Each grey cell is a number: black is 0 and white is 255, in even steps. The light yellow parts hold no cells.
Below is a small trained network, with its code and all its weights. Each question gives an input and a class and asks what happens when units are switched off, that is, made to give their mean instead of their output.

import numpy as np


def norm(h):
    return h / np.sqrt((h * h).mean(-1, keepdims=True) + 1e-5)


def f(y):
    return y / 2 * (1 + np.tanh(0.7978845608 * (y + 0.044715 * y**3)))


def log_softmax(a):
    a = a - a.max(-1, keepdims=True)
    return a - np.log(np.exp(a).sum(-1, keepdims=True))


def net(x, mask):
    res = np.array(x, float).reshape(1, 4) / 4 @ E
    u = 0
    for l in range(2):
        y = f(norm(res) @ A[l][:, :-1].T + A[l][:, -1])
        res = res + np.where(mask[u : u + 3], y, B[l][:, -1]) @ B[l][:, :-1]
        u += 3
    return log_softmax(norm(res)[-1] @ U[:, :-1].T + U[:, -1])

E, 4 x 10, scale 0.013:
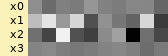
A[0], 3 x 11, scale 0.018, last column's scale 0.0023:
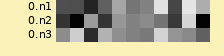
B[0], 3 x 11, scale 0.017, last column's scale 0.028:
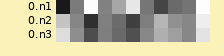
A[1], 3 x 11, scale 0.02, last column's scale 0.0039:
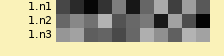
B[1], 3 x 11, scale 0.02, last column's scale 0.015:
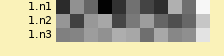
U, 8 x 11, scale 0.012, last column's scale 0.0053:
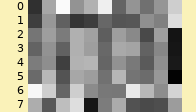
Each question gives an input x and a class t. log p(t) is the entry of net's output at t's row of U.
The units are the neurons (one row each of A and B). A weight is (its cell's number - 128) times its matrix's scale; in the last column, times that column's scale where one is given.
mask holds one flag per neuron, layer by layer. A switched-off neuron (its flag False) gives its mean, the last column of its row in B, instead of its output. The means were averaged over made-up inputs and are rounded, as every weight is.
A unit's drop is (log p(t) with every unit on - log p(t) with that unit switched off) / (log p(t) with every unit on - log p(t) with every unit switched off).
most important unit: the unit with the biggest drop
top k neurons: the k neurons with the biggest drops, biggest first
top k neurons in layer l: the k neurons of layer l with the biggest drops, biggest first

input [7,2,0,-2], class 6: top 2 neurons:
(0.n1 1.n1)
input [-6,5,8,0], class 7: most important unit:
0.n1
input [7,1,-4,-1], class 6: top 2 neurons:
(0.n3 1.n1)
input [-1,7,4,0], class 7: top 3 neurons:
(0.n1 0.n2 0.n3)
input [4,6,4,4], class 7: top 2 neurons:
(0.n2 0.n1)
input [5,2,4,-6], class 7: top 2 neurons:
(0.n2 0.n3)
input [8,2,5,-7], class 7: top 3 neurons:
(0.n2 0.n1 0.n3)
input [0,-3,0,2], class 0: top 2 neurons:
(0.n1 1.n1)
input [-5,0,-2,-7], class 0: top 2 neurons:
(0.n1 0.n2)
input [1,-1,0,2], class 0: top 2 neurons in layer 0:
(0.n1 0.n3)
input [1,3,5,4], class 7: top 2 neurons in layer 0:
(0.n2 0.n1)
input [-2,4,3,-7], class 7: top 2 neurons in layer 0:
(0.n2 0.n3)
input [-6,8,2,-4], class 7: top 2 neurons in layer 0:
(0.n2 0.n3)
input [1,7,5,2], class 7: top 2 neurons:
(0.n1 0.n2)
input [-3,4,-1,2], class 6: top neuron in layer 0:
(0.n1)
